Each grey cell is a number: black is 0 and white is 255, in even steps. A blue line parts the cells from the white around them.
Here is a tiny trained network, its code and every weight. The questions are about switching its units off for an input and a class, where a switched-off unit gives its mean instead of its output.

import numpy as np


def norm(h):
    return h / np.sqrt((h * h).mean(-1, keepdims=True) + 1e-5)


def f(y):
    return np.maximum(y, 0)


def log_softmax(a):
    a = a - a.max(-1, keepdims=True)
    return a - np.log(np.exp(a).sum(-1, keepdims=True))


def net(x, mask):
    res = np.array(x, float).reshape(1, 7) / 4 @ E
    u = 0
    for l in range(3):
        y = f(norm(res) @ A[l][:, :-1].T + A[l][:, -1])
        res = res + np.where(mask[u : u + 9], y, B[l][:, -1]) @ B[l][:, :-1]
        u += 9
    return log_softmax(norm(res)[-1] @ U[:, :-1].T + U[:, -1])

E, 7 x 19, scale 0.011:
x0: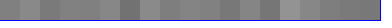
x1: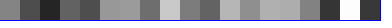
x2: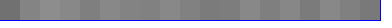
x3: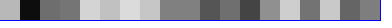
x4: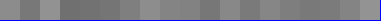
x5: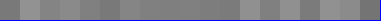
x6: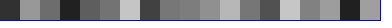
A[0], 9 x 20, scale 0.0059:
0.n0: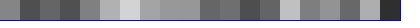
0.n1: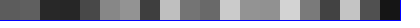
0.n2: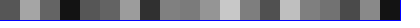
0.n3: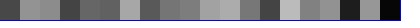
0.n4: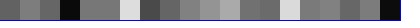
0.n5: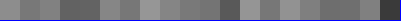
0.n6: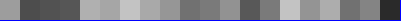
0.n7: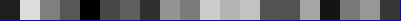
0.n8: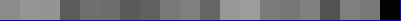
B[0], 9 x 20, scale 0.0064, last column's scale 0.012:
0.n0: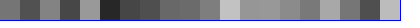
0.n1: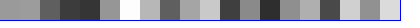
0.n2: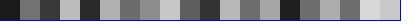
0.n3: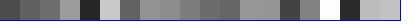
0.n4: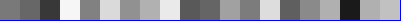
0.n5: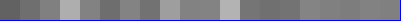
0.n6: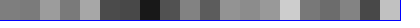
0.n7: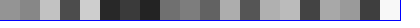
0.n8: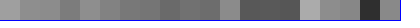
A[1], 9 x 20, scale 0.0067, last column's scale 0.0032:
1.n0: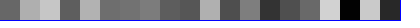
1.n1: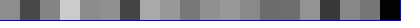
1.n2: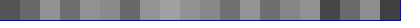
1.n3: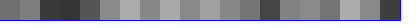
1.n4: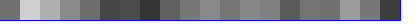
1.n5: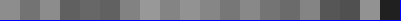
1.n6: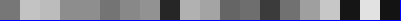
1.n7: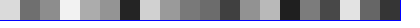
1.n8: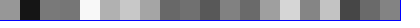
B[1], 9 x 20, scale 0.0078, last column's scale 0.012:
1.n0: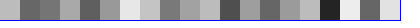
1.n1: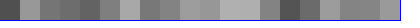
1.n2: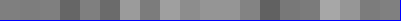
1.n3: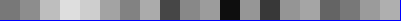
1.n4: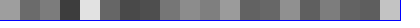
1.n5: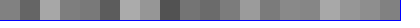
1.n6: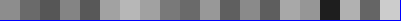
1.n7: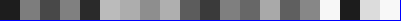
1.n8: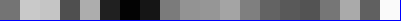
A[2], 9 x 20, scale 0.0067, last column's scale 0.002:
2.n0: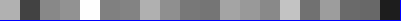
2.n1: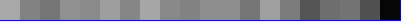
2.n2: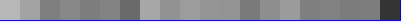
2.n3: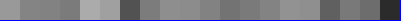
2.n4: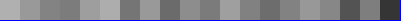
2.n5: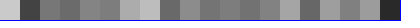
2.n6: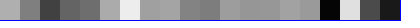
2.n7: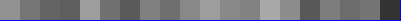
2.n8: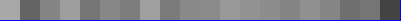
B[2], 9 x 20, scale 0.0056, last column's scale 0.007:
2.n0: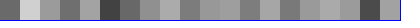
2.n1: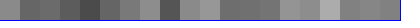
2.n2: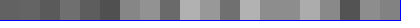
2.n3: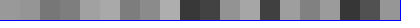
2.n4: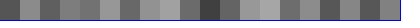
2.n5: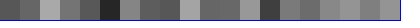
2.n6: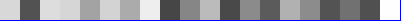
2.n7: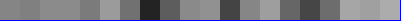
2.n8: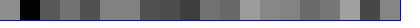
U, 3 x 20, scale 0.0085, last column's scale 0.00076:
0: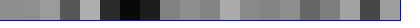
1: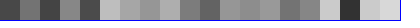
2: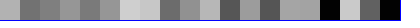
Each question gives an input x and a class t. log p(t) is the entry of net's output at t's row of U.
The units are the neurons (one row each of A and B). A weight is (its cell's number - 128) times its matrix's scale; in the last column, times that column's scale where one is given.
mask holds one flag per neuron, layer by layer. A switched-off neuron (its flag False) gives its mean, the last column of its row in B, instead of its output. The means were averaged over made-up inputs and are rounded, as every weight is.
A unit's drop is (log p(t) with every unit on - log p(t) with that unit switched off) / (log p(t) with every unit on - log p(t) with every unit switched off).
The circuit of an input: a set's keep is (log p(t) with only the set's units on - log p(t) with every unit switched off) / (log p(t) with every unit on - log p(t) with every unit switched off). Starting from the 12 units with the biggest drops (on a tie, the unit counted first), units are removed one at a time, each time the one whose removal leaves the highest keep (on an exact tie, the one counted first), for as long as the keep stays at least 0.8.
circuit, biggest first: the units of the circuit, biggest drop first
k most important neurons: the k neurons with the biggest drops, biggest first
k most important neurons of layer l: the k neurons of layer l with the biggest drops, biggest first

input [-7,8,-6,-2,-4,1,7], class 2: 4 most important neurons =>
(0.n1; 1.n7; 2.n6; 1.n3)
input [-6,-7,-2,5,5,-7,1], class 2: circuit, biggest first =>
(1.n0)
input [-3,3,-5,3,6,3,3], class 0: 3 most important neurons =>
(0.n6; 0.n0; 1.n0)
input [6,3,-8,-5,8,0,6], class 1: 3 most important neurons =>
(0.n2; 1.n8; 0.n4)
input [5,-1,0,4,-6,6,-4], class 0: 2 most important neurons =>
(1.n8; 0.n2)
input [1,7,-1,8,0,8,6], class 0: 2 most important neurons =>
(1.n8; 1.n0)
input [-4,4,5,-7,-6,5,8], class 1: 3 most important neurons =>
(0.n2; 1.n8; 0.n4)
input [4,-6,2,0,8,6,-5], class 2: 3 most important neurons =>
(1.n0; 1.n6; 0.n4)
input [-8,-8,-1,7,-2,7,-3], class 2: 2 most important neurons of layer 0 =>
(0.n7; 0.n4)
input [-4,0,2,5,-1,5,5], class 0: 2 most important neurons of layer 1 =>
(1.n8; 1.n7)
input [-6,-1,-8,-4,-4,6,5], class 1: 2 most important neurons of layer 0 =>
(0.n2; 0.n3)
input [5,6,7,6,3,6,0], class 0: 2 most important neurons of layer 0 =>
(0.n6; 0.n0)
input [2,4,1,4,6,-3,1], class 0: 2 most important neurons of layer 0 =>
(0.n0; 0.n6)
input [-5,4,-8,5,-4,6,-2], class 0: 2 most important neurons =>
(1.n8; 1.n0)
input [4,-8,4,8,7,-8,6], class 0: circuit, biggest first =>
(1.n8)
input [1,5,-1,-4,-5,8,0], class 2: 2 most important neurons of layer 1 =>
(1.n8; 1.n3)
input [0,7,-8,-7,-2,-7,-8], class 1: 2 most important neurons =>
(1.n7; 1.n8)
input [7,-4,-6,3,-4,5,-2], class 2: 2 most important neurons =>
(0.n7; 1.n0)
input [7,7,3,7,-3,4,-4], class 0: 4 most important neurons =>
(1.n8; 1.n0; 1.n6; 0.n6)
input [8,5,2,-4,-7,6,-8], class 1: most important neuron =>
(1.n7)
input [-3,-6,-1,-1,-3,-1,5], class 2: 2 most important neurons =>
(1.n0; 1.n6)
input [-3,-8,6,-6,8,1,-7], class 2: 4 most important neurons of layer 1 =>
(1.n0; 1.n6; 1.n8; 1.n4)
